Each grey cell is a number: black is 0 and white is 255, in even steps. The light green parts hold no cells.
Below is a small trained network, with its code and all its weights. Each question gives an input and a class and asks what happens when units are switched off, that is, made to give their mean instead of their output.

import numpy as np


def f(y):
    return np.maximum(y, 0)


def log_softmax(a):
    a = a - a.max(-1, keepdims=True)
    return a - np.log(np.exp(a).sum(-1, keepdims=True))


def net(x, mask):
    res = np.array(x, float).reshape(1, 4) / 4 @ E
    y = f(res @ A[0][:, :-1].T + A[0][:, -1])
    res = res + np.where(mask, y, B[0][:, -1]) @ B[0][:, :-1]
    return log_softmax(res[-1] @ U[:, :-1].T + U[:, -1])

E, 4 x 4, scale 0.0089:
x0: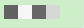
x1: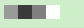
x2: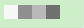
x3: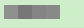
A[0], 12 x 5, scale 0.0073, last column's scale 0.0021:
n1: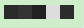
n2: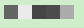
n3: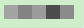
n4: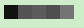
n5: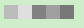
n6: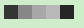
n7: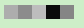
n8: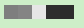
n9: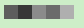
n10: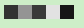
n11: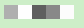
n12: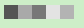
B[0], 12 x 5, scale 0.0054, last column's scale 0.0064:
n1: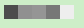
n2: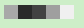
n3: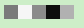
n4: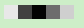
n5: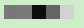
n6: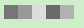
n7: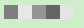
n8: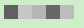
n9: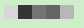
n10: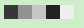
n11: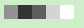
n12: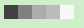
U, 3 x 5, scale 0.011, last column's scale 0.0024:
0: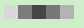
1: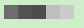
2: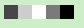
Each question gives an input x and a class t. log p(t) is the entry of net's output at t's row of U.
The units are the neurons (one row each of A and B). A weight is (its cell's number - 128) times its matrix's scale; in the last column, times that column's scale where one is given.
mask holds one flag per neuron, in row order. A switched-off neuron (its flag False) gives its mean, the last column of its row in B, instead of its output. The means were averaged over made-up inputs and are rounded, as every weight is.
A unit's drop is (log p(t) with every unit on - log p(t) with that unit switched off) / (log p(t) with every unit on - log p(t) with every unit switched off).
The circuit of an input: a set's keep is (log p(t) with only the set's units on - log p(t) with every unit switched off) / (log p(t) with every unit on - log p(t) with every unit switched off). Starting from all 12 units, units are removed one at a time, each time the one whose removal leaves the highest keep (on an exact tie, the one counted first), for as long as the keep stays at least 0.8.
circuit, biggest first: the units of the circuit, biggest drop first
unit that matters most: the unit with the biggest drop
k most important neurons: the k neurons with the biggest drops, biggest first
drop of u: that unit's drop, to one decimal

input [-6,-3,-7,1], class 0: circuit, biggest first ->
n4, n9
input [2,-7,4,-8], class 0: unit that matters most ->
n2
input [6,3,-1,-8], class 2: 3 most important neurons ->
n10, n4, n6
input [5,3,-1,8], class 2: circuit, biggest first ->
n10, n2
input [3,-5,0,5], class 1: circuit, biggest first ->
n11, n2
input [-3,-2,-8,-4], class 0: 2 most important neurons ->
n4, n12
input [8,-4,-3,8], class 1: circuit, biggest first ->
n2, n11
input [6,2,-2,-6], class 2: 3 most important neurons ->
n10, n4, n6
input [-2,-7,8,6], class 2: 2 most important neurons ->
n8, n7
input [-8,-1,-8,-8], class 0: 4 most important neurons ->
n4, n9, n12, n11
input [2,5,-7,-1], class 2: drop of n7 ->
0.0
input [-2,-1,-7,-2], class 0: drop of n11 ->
0.2
